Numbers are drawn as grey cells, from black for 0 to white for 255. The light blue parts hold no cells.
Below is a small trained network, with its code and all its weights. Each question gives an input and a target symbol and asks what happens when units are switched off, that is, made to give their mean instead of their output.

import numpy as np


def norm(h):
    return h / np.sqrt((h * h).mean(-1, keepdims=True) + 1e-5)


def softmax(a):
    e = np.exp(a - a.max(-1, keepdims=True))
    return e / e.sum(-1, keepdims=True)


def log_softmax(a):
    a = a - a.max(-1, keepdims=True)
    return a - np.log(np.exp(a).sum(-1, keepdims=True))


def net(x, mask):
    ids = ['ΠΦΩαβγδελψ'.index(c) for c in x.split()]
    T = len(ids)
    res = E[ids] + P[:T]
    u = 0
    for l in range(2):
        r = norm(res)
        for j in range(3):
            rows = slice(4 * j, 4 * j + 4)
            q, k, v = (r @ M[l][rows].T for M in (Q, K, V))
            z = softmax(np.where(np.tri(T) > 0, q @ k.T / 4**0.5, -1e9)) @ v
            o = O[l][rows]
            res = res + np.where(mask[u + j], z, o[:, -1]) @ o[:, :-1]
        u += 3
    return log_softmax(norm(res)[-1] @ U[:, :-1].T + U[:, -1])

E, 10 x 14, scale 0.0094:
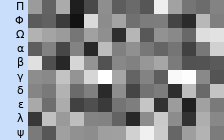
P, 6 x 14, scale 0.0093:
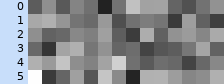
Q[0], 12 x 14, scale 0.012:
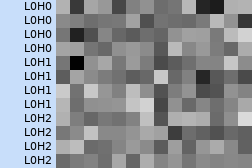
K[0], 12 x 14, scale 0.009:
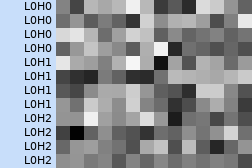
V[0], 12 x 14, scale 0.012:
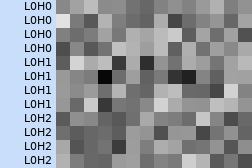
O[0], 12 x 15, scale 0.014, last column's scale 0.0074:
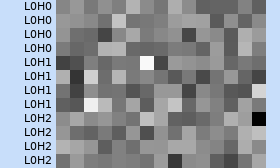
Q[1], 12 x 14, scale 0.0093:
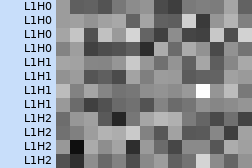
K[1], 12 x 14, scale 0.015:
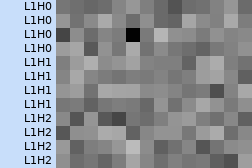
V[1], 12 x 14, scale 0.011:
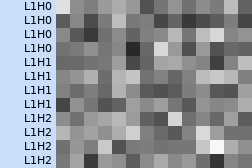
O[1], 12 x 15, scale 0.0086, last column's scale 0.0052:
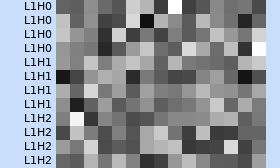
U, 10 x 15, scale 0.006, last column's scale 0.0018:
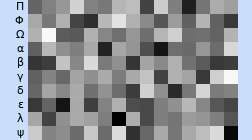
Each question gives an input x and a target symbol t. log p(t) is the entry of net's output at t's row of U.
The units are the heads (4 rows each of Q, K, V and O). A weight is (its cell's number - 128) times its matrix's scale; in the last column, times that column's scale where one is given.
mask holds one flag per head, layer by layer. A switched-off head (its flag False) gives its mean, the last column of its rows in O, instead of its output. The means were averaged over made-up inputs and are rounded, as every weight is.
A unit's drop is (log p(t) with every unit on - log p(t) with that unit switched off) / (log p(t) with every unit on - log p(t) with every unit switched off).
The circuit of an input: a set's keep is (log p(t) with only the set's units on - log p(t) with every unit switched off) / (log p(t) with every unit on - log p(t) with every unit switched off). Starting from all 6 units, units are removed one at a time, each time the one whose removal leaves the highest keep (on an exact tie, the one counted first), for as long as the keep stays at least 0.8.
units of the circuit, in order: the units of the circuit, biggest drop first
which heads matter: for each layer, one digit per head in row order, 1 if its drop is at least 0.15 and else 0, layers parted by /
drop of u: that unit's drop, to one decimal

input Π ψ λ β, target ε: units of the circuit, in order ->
(L0H1)
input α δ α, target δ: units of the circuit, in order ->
(L0H0 L0H2)
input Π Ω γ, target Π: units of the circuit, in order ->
(L0H2 L1H0)
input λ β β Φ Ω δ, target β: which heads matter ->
010 / 000
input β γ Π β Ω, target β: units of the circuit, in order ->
(L1H1 L0H0)
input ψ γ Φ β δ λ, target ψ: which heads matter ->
100 / 100
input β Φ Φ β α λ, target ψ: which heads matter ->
001 / 000
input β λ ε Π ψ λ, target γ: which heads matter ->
110 / 000
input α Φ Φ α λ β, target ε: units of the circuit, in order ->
(L0H1 L0H2)
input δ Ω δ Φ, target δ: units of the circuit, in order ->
(L0H2 L0H0)
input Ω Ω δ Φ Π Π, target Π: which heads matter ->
000 / 100
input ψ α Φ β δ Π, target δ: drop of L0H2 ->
0.3
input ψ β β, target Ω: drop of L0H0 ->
0.1
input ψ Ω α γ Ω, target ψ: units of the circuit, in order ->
(L1H0)
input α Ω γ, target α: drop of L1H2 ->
0.3
